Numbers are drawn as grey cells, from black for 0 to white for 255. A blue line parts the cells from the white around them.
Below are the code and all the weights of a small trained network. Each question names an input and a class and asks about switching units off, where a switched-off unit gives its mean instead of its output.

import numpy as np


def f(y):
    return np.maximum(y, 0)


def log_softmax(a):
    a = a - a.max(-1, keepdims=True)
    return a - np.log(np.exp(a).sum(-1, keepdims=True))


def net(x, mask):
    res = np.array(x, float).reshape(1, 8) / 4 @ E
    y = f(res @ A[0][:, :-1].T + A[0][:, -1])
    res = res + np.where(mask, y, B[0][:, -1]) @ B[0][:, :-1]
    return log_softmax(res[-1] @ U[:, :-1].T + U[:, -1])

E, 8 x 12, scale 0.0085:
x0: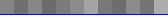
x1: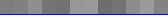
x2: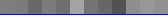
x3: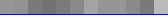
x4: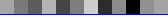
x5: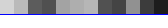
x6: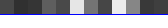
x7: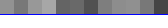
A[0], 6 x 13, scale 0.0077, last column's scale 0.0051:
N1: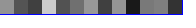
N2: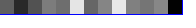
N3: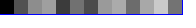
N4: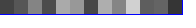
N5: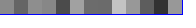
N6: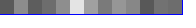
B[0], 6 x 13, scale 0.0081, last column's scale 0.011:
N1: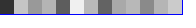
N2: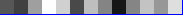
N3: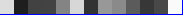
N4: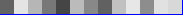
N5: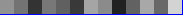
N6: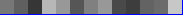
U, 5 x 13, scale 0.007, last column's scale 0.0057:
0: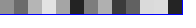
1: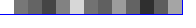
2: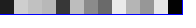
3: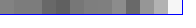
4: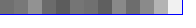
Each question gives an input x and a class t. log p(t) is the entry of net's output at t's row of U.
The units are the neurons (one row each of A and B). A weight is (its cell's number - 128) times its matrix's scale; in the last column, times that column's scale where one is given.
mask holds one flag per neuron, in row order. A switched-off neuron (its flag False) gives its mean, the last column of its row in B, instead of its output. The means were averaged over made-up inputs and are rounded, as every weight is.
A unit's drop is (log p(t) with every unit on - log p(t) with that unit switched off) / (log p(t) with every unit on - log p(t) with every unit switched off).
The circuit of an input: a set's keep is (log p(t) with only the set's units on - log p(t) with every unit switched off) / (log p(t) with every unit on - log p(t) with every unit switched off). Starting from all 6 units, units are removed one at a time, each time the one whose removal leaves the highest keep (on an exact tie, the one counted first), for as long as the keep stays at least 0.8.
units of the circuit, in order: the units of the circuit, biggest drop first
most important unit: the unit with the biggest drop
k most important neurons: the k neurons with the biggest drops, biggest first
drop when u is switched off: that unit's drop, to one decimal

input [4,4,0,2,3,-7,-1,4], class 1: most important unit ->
N3
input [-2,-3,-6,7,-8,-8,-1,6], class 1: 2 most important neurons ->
[N3 N1]
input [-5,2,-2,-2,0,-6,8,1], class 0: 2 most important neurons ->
[N2 N5]
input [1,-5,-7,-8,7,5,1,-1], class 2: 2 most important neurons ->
[N1 N3]
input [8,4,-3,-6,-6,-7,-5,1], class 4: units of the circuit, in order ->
[N3 N2]
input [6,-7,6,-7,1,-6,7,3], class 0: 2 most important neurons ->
[N2 N5]
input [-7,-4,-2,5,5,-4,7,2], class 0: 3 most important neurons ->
[N2 N5 N4]
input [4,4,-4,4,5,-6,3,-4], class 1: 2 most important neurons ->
[N3 N4]
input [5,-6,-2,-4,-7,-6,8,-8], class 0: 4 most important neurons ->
[N2 N6 N1 N5]
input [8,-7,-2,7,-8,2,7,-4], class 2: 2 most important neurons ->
[N4 N3]
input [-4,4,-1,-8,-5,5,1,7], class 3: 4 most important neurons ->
[N3 N5 N1 N4]
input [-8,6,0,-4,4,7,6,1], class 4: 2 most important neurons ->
[N3 N1]
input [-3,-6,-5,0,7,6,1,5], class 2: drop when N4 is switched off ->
-0.1
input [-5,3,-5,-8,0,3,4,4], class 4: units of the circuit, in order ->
[N3]
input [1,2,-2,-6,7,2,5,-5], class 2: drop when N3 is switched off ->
0.2
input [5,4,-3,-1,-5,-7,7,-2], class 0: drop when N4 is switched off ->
-0.1
